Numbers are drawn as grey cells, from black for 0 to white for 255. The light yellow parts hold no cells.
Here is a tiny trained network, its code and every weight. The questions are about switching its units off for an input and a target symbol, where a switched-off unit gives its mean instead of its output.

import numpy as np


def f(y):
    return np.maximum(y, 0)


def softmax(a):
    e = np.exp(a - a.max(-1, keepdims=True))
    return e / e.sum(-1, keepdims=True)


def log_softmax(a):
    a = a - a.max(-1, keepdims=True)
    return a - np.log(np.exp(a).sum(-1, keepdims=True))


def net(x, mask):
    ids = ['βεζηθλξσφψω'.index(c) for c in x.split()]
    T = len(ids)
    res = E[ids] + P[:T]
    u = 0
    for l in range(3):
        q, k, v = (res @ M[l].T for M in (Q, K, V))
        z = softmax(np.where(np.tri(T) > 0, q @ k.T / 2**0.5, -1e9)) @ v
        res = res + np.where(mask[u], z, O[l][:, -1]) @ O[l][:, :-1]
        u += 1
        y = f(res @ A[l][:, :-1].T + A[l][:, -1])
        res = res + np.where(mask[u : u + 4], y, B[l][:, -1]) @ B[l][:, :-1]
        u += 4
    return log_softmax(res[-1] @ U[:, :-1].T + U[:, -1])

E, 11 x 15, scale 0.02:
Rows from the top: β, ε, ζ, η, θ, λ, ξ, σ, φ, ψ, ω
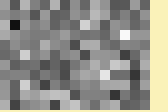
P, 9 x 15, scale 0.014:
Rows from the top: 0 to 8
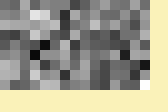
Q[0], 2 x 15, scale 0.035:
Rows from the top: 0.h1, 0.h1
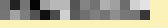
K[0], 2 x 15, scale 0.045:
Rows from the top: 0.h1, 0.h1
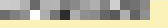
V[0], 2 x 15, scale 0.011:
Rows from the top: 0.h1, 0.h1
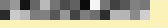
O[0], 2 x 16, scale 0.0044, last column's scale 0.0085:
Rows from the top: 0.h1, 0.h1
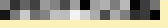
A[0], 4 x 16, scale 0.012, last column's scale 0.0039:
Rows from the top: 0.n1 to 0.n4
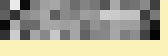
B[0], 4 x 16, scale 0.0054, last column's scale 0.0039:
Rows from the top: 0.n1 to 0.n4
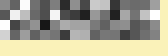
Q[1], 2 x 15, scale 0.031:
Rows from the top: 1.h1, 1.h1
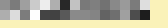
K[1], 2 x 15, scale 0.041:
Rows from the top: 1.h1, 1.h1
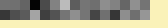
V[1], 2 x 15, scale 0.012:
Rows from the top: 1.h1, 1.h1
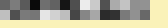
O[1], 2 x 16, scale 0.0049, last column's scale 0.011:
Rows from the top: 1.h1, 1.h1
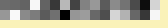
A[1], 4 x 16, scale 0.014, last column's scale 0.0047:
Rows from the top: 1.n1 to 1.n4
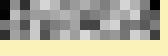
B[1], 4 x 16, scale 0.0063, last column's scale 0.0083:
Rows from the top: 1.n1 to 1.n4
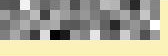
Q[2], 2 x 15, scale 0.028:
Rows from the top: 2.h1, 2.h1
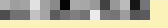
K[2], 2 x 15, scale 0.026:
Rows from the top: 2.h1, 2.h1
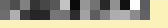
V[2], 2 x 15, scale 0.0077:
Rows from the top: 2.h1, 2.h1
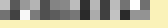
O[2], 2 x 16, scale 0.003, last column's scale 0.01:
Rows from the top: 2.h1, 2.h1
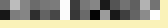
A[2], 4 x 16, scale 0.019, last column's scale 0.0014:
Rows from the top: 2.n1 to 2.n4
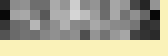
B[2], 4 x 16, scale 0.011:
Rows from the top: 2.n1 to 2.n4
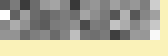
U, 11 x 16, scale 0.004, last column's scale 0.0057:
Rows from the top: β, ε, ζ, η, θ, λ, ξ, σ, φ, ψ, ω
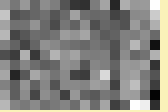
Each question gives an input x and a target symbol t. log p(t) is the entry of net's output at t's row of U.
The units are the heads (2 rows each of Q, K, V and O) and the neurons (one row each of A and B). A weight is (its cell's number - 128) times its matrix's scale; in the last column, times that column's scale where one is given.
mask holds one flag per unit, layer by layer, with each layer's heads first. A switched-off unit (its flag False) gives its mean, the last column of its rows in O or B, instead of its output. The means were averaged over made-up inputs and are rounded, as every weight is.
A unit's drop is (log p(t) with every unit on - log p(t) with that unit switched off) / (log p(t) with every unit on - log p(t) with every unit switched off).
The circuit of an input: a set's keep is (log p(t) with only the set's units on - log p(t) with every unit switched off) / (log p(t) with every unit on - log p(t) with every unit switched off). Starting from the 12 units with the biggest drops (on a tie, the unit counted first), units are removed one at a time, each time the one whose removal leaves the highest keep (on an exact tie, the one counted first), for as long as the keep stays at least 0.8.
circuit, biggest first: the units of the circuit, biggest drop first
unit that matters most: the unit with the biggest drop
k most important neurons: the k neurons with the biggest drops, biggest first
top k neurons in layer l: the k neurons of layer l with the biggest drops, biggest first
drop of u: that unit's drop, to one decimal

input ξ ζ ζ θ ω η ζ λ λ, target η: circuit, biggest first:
[0.h1 2.n2]
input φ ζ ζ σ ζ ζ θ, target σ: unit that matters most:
1.h1
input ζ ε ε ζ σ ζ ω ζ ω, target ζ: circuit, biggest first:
[1.h1 0.h1]
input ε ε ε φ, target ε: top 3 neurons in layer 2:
[2.n4 2.n1 2.n3]
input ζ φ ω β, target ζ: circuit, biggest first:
[0.h1 1.h1]
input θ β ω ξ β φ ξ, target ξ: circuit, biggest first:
[2.n3 1.h1 0.h1]
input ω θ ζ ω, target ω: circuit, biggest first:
[1.h1 0.h1]
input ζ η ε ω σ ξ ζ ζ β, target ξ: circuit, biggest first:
[2.n3 1.h1 0.h1]
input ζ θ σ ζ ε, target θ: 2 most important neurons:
[2.n1 2.n4]
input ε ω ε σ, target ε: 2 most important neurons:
[2.n4 2.n1]
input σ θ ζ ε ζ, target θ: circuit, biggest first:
[2.n1 0.h1 1.h1]
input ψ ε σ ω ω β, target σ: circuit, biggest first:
[1.h1 0.h1 2.h1]
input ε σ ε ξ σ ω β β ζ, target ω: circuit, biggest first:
[0.h1 1.h1]
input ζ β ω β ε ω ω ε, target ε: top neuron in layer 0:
[0.n2]
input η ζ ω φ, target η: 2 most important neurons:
[2.n2 0.n3]
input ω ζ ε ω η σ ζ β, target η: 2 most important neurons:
[2.n2 0.n4]
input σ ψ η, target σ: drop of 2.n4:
0.1
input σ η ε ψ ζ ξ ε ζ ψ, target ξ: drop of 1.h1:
0.9
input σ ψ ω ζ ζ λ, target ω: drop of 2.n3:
0.0
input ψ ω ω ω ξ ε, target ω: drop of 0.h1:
0.5
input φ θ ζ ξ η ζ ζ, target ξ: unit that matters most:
2.n3
